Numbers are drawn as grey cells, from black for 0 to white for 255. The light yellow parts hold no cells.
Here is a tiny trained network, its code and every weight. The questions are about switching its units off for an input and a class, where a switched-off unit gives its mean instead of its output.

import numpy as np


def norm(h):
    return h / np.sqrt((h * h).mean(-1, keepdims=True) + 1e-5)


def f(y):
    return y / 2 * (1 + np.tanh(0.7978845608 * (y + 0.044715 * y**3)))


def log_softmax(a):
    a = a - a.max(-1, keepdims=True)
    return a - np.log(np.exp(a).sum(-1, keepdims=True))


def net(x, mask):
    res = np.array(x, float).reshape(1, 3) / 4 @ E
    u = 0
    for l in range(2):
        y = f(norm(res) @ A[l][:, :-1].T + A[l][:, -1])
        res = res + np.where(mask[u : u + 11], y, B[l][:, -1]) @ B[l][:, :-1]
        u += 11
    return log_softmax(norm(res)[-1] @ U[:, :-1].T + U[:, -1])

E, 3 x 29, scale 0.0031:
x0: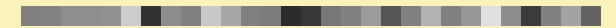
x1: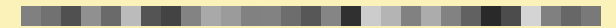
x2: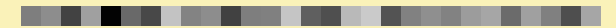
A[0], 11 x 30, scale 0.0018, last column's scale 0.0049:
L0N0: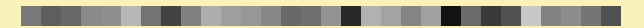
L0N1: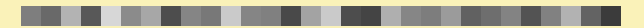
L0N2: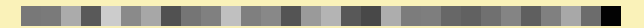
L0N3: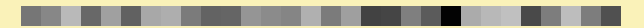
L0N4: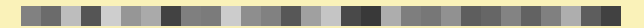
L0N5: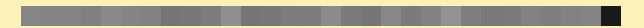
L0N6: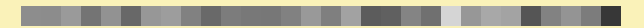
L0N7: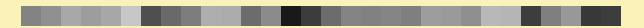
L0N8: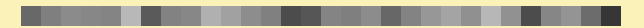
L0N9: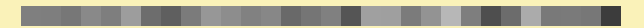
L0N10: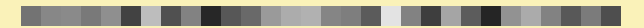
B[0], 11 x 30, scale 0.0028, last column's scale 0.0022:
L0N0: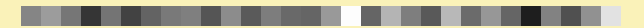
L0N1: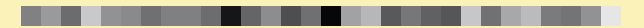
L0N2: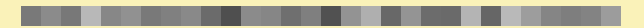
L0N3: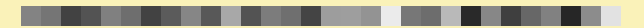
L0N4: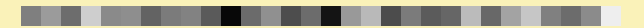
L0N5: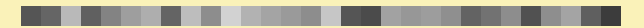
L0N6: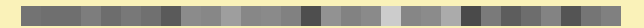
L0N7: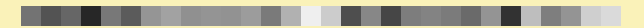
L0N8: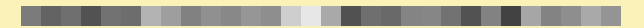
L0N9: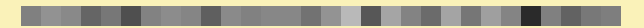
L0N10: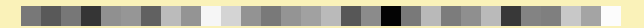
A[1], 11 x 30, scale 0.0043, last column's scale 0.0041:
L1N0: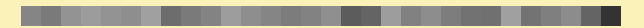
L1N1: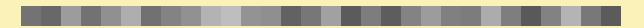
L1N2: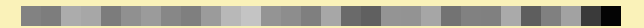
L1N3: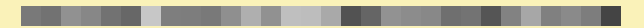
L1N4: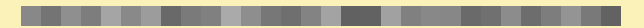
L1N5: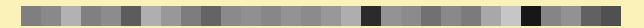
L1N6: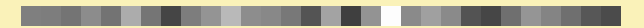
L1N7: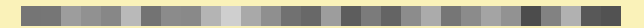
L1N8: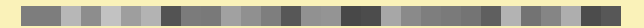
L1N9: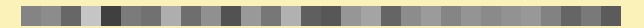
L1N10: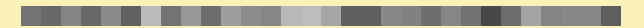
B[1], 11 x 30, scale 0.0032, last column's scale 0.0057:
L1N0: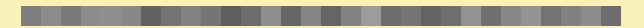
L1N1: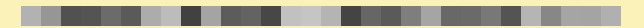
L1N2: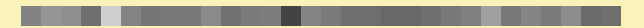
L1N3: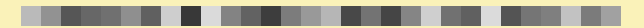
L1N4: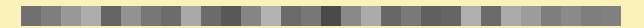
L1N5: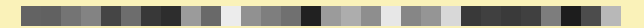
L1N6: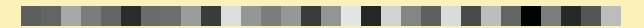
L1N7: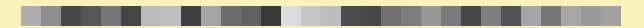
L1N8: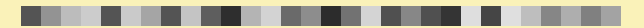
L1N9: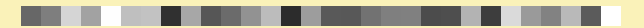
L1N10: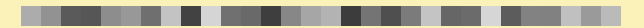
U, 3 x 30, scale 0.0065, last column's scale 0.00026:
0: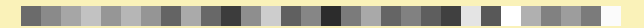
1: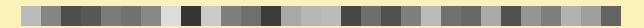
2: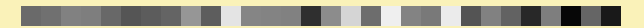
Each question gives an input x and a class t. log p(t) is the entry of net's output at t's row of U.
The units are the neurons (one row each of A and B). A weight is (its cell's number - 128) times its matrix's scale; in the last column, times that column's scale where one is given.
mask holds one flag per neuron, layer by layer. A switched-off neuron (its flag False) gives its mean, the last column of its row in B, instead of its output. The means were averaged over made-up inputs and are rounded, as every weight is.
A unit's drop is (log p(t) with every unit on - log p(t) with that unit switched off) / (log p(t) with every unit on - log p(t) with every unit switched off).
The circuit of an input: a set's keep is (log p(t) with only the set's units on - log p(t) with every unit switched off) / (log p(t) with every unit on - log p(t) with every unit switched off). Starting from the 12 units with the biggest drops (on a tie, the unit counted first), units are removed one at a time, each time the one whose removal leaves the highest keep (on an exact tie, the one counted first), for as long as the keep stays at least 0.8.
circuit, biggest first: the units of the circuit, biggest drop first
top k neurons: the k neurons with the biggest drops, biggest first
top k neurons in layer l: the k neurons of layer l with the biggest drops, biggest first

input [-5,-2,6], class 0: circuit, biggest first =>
[L1N9]
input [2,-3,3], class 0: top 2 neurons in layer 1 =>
[L1N9, L1N6]
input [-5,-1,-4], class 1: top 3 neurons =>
[L0N10, L1N9, L1N10]
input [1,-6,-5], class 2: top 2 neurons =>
[L1N5, L0N3]
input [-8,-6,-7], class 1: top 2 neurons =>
[L1N10, L0N10]
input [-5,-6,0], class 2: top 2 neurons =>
[L1N5, L0N7]
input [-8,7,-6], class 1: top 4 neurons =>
[L1N10, L0N10, L1N3, L0N3]
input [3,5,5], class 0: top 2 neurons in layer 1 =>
[L1N9, L1N5]
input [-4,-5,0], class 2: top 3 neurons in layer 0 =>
[L0N7, L0N3, L0N8]
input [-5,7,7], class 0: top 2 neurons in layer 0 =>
[L0N3, L0N6]
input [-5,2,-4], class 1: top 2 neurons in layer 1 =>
[L1N9, L1N10]
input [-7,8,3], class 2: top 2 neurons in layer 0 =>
[L0N7, L0N0]
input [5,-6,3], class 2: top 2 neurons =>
[L1N5, L0N10]
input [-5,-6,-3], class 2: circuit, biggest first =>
[L1N5]
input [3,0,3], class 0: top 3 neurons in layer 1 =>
[L1N9, L1N10, L1N3]
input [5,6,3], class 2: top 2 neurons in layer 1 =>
[L1N6, L1N10]
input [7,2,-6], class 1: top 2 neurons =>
[L0N7, L1N1]
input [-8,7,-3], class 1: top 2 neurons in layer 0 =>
[L0N10, L0N3]
